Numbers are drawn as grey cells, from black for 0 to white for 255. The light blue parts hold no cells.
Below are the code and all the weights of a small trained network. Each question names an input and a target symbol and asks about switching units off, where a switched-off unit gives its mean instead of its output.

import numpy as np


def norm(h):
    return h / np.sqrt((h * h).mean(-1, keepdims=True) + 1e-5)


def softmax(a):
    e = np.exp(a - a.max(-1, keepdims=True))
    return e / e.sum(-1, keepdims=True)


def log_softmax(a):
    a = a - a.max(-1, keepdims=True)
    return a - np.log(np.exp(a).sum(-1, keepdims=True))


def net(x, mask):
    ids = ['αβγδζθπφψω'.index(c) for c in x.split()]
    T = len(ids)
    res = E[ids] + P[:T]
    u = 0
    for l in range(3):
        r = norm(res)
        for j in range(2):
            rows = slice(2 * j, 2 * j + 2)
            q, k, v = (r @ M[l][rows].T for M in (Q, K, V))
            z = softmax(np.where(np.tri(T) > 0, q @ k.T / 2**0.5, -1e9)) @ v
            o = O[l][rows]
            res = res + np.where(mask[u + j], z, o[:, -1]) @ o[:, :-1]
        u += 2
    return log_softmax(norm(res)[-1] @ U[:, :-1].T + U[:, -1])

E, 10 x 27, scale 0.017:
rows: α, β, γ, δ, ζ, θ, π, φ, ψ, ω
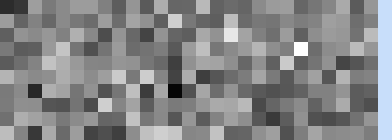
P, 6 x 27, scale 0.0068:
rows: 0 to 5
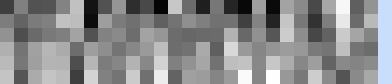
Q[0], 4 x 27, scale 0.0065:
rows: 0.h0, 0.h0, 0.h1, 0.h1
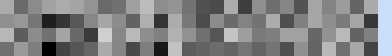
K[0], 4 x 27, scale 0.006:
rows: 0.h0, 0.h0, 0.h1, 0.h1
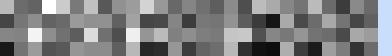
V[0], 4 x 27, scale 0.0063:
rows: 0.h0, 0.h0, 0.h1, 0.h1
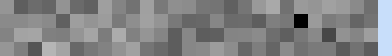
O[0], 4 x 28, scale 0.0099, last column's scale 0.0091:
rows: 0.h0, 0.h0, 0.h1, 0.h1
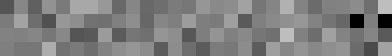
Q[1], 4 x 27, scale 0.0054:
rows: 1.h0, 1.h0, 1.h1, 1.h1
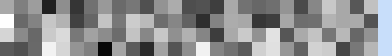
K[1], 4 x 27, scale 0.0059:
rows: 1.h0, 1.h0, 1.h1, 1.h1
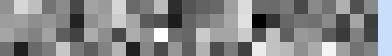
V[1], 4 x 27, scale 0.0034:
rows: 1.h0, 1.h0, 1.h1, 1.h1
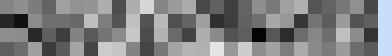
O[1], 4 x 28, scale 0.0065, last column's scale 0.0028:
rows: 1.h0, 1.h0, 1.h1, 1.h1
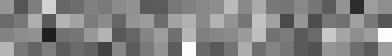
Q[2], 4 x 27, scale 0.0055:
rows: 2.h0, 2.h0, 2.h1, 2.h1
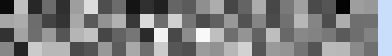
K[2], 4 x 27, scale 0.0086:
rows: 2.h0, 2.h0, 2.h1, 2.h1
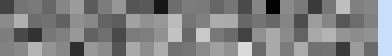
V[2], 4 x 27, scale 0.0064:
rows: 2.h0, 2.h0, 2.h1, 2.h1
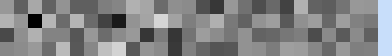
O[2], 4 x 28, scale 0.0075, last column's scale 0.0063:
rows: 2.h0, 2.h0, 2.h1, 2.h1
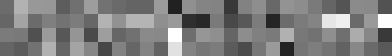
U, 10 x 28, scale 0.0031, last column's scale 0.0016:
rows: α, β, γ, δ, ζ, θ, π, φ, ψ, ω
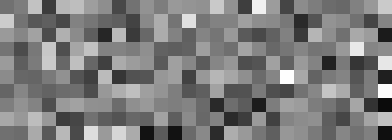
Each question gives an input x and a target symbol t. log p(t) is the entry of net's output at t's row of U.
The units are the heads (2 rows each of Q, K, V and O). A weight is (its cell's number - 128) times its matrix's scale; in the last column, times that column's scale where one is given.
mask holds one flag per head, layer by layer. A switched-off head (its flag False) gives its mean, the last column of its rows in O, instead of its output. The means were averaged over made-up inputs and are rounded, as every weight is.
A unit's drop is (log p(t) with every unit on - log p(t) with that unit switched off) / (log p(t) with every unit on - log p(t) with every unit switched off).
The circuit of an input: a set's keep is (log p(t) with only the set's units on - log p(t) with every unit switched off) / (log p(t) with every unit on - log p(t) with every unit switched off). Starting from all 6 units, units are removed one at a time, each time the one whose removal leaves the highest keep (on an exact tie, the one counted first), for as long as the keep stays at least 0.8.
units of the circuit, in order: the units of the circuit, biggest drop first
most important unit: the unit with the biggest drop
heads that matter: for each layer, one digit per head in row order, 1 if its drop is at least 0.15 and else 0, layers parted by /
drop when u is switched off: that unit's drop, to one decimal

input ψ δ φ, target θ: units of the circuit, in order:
(0.h1, 2.h0, 2.h1)
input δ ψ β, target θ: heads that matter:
01 / 00 / 10
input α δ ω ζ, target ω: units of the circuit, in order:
(2.h1, 0.h0)
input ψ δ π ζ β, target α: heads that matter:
00 / 11 / 10
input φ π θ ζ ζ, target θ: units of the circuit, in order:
(0.h1)
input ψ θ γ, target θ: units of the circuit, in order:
(0.h1, 0.h0)
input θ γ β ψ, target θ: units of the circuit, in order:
(0.h1, 2.h1)
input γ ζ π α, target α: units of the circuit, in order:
(1.h0, 0.h0)
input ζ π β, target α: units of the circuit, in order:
(1.h1, 2.h0, 1.h0)
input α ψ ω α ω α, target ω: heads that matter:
00 / 00 / 01
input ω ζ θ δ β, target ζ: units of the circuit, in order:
(2.h1, 0.h0, 1.h1)
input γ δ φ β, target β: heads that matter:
00 / 01 / 00
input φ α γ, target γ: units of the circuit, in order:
(0.h0, 1.h0, 2.h0)
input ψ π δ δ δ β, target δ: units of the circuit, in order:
(0.h0, 2.h0)
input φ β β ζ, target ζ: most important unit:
0.h0
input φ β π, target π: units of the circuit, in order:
(0.h0, 0.h1, 2.h1, 1.h1)
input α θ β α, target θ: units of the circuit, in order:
(0.h1, 0.h0)
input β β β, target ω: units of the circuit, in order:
(2.h1, 2.h0)
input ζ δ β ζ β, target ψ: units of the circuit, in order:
(2.h0, 0.h0)
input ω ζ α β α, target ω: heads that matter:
11 / 00 / 01
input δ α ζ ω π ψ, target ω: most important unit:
2.h1
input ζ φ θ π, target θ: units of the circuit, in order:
(0.h1, 2.h1)
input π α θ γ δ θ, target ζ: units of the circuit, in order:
(2.h1, 0.h0, 1.h1)
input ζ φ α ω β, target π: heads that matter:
00 / 00 / 10
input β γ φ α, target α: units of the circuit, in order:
(0.h0, 1.h0)
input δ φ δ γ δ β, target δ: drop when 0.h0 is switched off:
0.2
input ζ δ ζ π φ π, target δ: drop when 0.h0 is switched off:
0.3
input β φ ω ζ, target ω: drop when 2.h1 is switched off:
0.5
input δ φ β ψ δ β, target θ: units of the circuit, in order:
(0.h1)
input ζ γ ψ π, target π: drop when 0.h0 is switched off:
0.5
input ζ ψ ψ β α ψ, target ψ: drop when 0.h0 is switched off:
1.1
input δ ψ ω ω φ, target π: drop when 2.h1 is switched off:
0.0
